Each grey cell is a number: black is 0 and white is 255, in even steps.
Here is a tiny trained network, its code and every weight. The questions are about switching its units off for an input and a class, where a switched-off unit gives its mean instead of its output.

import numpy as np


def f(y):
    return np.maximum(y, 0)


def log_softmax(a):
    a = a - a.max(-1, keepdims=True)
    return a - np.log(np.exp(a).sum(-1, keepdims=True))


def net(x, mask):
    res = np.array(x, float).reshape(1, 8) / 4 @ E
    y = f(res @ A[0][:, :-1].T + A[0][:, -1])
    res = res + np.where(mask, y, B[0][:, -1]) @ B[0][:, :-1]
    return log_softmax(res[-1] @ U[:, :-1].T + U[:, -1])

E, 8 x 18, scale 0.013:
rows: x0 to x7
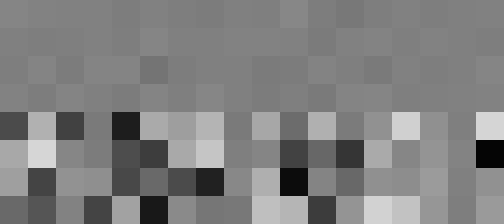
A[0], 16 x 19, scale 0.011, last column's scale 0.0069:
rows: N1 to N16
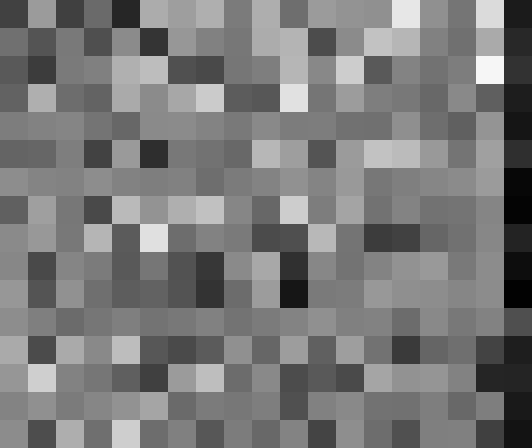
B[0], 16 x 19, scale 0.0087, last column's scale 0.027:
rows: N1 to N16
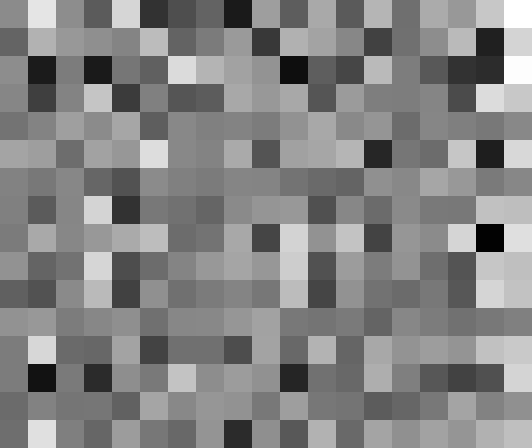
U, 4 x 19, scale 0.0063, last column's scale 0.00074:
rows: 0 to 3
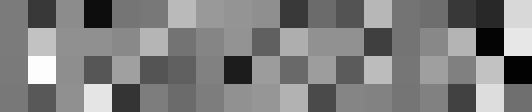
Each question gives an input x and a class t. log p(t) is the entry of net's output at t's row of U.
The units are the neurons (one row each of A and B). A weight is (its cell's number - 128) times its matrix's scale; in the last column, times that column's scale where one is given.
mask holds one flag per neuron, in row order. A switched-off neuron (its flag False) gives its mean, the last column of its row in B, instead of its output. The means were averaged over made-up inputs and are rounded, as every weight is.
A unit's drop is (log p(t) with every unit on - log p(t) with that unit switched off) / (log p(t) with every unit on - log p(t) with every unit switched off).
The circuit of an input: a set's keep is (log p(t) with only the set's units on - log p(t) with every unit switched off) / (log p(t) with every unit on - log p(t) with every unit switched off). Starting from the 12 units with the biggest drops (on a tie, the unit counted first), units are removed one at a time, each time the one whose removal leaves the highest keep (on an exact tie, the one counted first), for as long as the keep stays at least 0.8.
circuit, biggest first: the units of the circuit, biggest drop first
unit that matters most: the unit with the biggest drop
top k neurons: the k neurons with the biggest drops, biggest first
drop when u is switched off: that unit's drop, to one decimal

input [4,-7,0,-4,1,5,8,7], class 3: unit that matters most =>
N11
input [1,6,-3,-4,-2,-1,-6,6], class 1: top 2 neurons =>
N2, N6
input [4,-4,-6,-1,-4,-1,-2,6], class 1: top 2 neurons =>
N6, N1
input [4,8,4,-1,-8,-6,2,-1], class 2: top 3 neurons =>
N13, N16, N14
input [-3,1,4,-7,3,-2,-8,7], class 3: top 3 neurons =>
N4, N8, N9
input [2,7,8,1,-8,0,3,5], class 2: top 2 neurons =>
N13, N16
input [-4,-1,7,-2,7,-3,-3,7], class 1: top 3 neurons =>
N6, N2, N13
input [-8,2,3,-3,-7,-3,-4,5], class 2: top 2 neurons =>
N13, N16
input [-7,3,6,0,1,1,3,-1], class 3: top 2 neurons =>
N3, N1
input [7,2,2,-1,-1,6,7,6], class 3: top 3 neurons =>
N11, N3, N10
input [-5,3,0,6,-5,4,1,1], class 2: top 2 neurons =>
N3, N16
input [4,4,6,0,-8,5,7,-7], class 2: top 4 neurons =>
N13, N16, N6, N2
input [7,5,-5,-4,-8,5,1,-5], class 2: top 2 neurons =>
N13, N3
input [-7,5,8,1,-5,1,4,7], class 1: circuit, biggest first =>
N6
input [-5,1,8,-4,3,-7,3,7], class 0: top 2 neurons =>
N3, N9
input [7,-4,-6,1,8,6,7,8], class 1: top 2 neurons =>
N6, N2
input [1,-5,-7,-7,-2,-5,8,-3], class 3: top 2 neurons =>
N10, N11
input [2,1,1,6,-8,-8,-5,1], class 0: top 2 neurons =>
N3, N1
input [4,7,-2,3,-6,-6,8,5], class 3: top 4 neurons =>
N11, N10, N1, N14
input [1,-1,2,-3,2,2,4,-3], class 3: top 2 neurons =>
N3, N6
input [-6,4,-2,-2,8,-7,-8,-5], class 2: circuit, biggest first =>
N1
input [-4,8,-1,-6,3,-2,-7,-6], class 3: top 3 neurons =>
N4, N8, N6
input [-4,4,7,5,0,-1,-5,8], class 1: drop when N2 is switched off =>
0.1
